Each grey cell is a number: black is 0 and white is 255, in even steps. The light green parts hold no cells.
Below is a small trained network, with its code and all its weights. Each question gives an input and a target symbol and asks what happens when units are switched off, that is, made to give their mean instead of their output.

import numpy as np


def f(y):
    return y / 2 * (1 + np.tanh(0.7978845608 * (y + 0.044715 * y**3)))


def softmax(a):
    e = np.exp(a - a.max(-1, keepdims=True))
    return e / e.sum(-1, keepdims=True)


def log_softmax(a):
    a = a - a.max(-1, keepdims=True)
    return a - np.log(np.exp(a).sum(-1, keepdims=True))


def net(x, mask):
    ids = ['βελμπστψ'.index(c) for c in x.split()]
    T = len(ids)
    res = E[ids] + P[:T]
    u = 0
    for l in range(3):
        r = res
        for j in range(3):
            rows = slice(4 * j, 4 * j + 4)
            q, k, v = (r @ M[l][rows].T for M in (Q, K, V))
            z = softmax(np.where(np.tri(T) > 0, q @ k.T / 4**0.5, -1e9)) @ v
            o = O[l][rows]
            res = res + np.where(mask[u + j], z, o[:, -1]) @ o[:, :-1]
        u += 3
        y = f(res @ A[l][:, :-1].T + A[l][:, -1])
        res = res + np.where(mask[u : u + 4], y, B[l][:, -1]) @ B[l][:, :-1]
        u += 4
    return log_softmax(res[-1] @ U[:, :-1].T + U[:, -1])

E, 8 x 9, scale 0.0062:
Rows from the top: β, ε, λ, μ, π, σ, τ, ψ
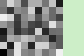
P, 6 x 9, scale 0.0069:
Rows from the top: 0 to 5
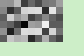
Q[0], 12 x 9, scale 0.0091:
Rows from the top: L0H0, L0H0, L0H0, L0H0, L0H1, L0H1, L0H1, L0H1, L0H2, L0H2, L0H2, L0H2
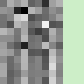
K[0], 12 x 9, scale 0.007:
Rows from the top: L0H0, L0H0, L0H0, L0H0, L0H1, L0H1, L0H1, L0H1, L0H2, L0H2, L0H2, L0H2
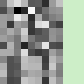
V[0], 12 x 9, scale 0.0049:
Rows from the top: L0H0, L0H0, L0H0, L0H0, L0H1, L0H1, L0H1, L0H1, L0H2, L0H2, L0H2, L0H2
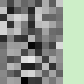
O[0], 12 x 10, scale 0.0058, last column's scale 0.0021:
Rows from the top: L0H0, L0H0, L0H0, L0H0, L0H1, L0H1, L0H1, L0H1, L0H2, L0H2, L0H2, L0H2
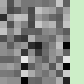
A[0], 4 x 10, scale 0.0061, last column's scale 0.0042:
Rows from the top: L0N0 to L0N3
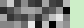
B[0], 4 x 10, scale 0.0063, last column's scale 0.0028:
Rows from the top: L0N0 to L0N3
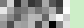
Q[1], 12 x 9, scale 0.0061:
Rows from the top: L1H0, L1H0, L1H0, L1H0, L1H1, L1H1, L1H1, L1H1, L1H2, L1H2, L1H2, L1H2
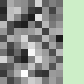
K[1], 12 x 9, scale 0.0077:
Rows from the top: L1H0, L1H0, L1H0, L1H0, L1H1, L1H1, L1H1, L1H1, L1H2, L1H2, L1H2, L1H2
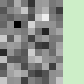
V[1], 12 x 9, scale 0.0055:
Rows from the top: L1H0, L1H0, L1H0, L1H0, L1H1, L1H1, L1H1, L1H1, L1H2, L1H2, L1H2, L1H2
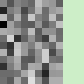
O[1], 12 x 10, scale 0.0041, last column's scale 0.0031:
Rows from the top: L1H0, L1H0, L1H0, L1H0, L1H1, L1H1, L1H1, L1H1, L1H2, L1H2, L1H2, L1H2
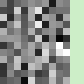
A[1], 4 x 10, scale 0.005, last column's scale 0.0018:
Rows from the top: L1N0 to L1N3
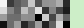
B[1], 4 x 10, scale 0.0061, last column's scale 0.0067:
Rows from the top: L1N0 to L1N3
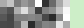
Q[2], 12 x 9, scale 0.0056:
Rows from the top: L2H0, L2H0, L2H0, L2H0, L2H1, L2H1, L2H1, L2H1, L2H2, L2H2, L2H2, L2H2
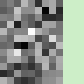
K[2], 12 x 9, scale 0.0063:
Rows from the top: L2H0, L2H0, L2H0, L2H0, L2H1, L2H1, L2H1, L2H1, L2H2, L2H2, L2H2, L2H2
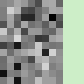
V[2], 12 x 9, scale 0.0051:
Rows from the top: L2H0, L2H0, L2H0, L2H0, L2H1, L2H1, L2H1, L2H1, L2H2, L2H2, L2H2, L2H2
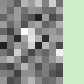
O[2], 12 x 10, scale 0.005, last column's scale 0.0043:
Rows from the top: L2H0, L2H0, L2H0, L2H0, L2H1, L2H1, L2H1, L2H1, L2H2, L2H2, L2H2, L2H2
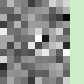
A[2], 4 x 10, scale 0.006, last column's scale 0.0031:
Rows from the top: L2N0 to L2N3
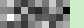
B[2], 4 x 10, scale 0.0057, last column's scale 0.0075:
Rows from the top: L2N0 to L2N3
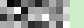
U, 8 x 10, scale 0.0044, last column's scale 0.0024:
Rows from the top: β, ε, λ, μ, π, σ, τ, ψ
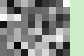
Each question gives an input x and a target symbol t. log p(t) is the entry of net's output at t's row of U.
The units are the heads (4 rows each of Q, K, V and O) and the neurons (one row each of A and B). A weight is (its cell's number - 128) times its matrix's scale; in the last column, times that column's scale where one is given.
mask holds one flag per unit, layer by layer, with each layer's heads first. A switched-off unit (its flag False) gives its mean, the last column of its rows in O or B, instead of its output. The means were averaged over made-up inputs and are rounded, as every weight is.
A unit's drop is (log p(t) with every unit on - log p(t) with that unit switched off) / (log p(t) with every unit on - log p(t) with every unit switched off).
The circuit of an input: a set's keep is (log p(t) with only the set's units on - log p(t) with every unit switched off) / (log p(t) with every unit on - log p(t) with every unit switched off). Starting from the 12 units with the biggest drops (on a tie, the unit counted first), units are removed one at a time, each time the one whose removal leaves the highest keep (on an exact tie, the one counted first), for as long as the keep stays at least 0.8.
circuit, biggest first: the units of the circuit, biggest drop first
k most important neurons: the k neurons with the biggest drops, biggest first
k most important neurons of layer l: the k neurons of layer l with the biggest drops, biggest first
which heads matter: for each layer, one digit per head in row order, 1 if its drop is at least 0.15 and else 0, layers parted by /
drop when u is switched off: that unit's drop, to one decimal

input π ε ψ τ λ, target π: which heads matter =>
001 / 100 / 010
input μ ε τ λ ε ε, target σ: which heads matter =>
101 / 010 / 100
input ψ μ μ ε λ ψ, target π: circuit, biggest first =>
[L2H1 L0H2 L1H0 L0H0]
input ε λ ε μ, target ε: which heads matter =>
100 / 000 / 000
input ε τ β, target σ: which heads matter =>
001 / 010 / 100
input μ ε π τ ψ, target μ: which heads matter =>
011 / 000 / 010
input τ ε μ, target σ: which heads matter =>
000 / 010 / 100
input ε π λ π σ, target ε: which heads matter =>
110 / 001 / 010
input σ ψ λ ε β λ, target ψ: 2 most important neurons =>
[L2N2 L2N1]
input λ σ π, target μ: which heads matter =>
001 / 111 / 000
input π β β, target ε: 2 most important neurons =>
[L2N0 L0N0]
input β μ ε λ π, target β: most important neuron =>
[L1N1]
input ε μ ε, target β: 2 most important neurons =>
[L1N2 L0N3]
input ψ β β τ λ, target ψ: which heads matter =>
001 / 101 / 010
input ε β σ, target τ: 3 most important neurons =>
[L2N2 L0N0 L0N3]
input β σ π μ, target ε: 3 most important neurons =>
[L2N0 L0N2 L1N2]
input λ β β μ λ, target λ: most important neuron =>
[L2N1]
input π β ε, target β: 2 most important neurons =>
[L0N3 L1N2]
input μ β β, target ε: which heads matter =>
001 / 000 / 010
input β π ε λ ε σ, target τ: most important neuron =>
[L0N0]
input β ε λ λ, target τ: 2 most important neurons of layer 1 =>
[L1N0 L1N2]
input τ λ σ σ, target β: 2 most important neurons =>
[L1N2 L0N3]
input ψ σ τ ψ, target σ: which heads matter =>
001 / 000 / 000
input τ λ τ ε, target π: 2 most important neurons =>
[L1N0 L0N3]
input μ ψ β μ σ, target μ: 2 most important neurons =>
[L0N2 L1N1]
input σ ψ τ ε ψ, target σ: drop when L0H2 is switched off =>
0.2
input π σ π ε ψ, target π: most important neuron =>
[L1N1]
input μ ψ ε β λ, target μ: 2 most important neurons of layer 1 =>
[L1N1 L1N0]
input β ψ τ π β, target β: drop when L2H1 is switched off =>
0.1
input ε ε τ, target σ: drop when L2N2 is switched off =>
0.0
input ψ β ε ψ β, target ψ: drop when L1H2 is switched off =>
0.1
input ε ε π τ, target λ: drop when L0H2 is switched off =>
0.2
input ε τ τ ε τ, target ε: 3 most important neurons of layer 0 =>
[L0N3 L0N2 L0N0]
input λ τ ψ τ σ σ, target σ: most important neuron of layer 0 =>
[L0N0]
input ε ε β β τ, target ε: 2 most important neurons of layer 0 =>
[L0N3 L0N2]
